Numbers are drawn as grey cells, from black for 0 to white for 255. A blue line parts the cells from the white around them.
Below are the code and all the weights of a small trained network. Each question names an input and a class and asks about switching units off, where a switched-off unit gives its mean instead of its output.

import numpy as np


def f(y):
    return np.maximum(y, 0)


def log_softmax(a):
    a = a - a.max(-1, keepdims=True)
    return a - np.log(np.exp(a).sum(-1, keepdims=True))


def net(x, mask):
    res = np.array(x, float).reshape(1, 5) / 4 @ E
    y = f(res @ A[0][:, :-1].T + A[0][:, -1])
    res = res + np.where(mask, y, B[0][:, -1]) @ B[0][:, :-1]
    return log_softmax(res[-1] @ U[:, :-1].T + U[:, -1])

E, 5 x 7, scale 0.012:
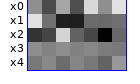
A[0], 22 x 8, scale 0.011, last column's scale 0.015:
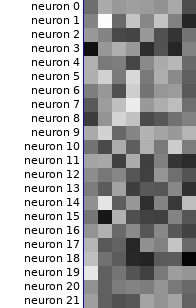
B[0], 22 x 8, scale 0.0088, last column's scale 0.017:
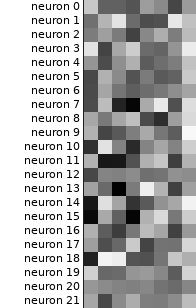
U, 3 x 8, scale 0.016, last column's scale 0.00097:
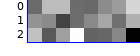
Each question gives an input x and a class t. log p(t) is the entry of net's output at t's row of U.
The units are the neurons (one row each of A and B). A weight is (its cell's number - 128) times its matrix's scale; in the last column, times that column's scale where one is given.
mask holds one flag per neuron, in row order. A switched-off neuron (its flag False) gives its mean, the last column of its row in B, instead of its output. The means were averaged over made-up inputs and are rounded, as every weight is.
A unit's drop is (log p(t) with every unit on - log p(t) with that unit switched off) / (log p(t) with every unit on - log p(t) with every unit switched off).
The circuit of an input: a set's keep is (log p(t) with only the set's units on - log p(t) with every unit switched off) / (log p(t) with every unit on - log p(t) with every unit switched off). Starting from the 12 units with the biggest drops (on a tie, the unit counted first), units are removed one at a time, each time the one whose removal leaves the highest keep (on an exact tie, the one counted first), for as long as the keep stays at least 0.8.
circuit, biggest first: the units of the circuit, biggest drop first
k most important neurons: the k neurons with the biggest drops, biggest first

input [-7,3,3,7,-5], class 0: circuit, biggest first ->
[neuron 14]
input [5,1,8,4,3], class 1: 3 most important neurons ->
[neuron 13; neuron 14; neuron 1]
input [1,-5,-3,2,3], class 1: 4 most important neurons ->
[neuron 7; neuron 14; neuron 18; neuron 0]
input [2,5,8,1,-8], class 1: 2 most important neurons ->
[neuron 13; neuron 14]
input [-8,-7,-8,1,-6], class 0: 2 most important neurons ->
[neuron 1; neuron 14]
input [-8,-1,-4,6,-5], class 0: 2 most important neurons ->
[neuron 14; neuron 1]
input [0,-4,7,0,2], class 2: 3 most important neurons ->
[neuron 3; neuron 8; neuron 14]
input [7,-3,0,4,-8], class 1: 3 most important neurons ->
[neuron 14; neuron 1; neuron 18]
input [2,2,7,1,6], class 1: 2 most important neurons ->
[neuron 13; neuron 14]
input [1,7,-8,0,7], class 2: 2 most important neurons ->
[neuron 7; neuron 17]
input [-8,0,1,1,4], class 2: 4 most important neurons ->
[neuron 3; neuron 7; neuron 15; neuron 10]
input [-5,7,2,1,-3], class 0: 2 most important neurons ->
[neuron 18; neuron 14]
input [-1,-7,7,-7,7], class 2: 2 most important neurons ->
[neuron 3; neuron 8]
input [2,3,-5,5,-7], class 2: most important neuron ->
[neuron 7]
